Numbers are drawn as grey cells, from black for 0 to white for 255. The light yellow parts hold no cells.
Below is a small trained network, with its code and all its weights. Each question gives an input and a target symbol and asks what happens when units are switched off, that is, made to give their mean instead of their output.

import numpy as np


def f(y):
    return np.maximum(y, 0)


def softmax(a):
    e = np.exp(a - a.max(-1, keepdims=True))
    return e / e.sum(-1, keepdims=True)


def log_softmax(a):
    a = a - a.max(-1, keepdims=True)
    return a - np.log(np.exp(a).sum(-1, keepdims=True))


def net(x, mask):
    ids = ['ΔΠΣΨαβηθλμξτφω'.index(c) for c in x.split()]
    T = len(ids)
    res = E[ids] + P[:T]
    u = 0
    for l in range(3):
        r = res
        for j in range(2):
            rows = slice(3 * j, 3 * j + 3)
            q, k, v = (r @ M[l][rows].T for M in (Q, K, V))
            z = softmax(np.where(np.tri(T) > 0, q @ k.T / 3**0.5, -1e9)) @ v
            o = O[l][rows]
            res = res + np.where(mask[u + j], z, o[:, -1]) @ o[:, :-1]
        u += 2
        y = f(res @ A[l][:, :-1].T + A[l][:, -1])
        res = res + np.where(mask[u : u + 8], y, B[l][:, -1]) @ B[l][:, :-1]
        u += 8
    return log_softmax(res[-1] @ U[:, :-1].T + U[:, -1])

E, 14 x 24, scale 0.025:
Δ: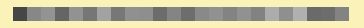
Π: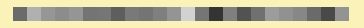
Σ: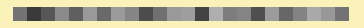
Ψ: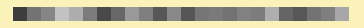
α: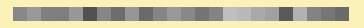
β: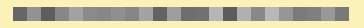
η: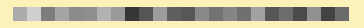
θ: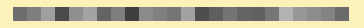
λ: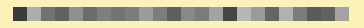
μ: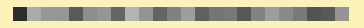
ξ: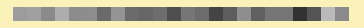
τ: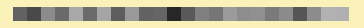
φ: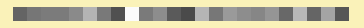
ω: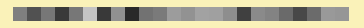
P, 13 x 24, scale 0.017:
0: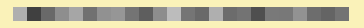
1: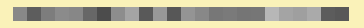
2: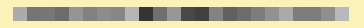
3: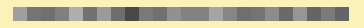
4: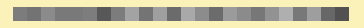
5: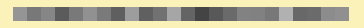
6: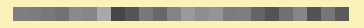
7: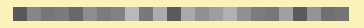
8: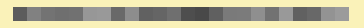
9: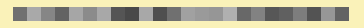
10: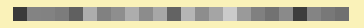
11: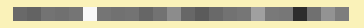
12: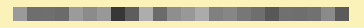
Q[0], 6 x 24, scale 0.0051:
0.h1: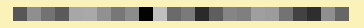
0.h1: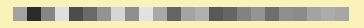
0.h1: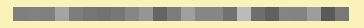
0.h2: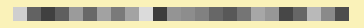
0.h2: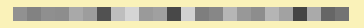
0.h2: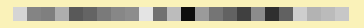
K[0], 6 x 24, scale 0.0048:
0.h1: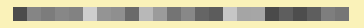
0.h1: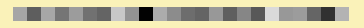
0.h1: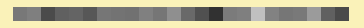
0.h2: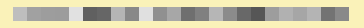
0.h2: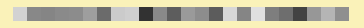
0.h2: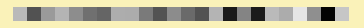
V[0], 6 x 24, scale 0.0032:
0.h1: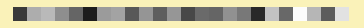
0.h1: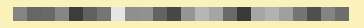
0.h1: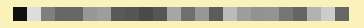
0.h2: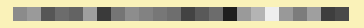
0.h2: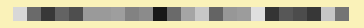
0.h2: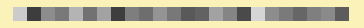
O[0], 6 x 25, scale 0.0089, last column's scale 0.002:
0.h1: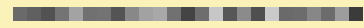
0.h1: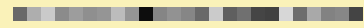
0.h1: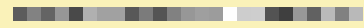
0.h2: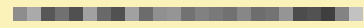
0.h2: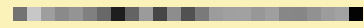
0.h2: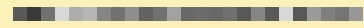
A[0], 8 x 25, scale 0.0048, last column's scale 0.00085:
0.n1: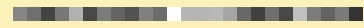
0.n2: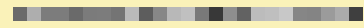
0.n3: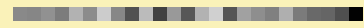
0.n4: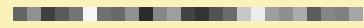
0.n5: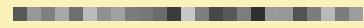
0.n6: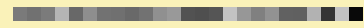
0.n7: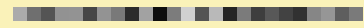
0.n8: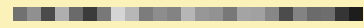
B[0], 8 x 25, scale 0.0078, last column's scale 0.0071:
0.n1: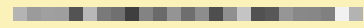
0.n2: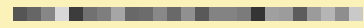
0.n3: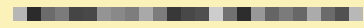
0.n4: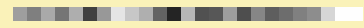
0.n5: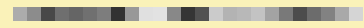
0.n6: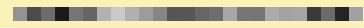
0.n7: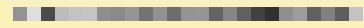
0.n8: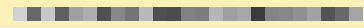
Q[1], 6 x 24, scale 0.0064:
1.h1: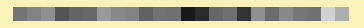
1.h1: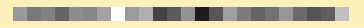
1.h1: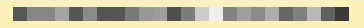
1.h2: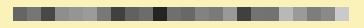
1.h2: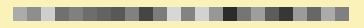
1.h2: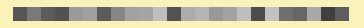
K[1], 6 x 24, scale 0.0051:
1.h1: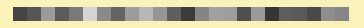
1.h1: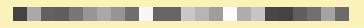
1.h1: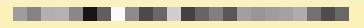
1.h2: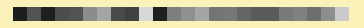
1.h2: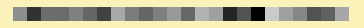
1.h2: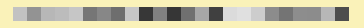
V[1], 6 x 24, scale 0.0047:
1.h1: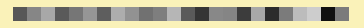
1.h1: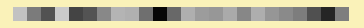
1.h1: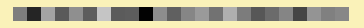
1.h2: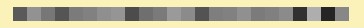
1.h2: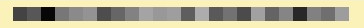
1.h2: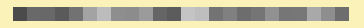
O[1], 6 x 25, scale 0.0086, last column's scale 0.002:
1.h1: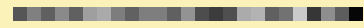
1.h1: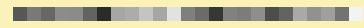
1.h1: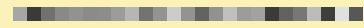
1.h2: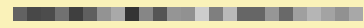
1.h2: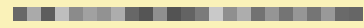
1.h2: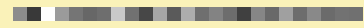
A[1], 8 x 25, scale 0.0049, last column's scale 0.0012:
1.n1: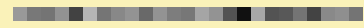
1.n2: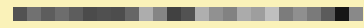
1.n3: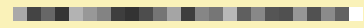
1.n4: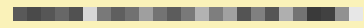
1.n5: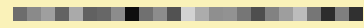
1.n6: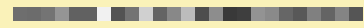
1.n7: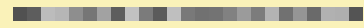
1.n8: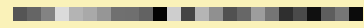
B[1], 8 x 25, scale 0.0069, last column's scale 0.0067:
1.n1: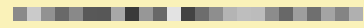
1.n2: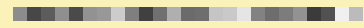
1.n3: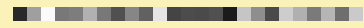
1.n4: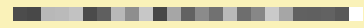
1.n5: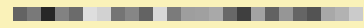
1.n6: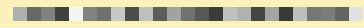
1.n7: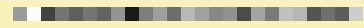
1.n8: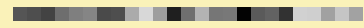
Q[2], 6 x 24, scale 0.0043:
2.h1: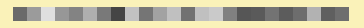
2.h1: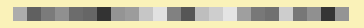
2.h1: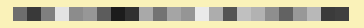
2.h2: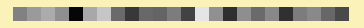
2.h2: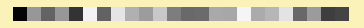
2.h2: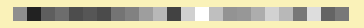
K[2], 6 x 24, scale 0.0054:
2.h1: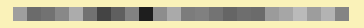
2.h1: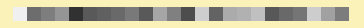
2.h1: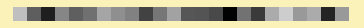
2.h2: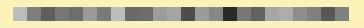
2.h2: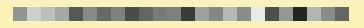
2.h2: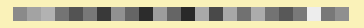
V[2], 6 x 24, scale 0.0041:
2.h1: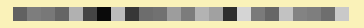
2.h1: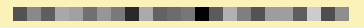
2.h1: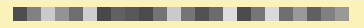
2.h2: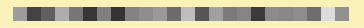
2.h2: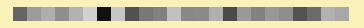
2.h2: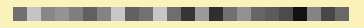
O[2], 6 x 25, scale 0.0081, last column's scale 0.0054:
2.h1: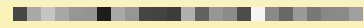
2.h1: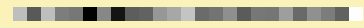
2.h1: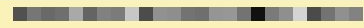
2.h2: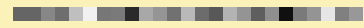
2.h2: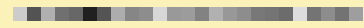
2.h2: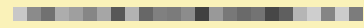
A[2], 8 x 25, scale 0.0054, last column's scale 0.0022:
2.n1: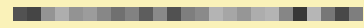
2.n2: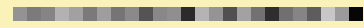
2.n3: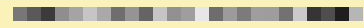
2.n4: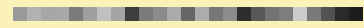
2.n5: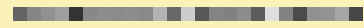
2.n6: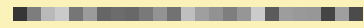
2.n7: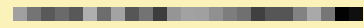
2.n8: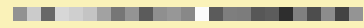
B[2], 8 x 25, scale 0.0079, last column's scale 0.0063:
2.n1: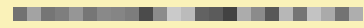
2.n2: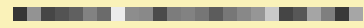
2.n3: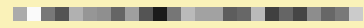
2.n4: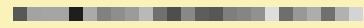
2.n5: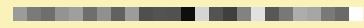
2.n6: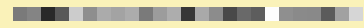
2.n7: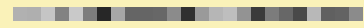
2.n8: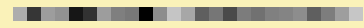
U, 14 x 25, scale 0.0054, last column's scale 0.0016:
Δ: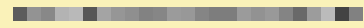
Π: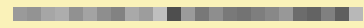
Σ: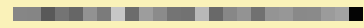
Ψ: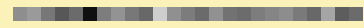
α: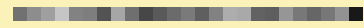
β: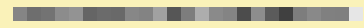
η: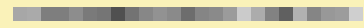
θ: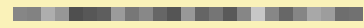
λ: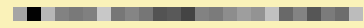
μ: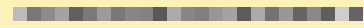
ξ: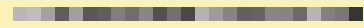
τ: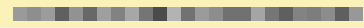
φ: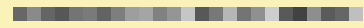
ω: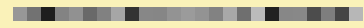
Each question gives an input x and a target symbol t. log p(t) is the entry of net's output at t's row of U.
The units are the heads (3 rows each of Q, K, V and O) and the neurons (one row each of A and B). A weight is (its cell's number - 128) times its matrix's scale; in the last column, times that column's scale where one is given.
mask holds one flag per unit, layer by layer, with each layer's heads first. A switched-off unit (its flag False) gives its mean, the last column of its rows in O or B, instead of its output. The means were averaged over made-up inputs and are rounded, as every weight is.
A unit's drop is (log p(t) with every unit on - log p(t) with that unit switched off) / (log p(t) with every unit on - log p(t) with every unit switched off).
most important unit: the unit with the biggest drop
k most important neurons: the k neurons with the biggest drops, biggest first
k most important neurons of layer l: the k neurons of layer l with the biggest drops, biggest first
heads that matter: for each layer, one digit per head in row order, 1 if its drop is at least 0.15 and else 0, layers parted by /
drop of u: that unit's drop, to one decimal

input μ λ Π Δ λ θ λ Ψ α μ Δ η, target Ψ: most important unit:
2.h1
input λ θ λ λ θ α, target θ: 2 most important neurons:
(1.n4, 0.n2)
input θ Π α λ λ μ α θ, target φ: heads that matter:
00 / 01 / 00
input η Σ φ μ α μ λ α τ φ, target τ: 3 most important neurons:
(2.n3, 2.n8, 0.n2)
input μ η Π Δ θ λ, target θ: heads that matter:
10 / 00 / 10
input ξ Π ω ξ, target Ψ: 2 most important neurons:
(2.n8, 0.n7)
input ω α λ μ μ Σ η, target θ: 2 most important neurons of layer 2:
(2.n4, 2.n8)
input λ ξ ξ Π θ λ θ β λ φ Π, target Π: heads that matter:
00 / 01 / 10
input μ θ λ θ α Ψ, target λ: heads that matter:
10 / 10 / 00
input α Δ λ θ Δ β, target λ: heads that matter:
00 / 10 / 00
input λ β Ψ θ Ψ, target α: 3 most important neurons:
(1.n2, 0.n4, 0.n6)
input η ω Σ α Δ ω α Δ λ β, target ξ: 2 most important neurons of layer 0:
(0.n3, 0.n5)
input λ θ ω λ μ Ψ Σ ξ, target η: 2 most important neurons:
(0.n5, 0.n4)
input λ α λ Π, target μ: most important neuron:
(0.n1)
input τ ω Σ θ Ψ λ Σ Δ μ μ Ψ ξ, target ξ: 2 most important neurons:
(0.n5, 0.n4)
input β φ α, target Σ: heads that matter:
00 / 00 / 10
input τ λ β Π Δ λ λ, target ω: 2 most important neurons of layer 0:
(0.n3, 0.n7)
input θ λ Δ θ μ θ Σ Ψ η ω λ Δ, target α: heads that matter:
10 / 00 / 10
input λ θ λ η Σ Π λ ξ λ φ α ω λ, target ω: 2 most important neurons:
(0.n3, 0.n4)
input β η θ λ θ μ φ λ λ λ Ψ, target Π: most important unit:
1.h2
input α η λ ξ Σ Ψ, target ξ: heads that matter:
00 / 10 / 00
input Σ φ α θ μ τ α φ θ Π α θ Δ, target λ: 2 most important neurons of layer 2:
(2.n3, 2.n1)
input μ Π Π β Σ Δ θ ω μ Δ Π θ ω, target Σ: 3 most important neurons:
(1.n3, 0.n1, 2.n6)
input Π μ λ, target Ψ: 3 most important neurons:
(0.n5, 1.n4, 0.n8)
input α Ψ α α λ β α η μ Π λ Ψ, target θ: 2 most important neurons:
(0.n4, 0.n6)
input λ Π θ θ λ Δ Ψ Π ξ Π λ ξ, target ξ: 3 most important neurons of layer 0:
(0.n5, 0.n4, 0.n7)
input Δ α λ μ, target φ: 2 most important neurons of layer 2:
(2.n5, 2.n4)
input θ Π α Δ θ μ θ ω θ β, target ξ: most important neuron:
(2.n7)
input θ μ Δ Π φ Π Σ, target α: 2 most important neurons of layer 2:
(2.n7, 2.n8)
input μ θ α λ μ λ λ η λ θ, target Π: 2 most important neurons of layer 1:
(1.n3, 1.n5)
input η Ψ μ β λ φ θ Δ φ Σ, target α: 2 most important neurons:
(0.n7, 0.n1)
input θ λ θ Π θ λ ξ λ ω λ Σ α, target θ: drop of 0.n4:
0.4
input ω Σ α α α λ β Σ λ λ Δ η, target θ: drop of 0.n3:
0.1
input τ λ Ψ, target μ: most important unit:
1.h1
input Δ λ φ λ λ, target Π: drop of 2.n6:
0.0
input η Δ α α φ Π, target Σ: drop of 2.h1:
0.7
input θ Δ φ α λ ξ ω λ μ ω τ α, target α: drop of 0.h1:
0.2
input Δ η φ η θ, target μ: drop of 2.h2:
0.7
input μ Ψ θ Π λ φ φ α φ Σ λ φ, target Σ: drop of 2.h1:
0.8
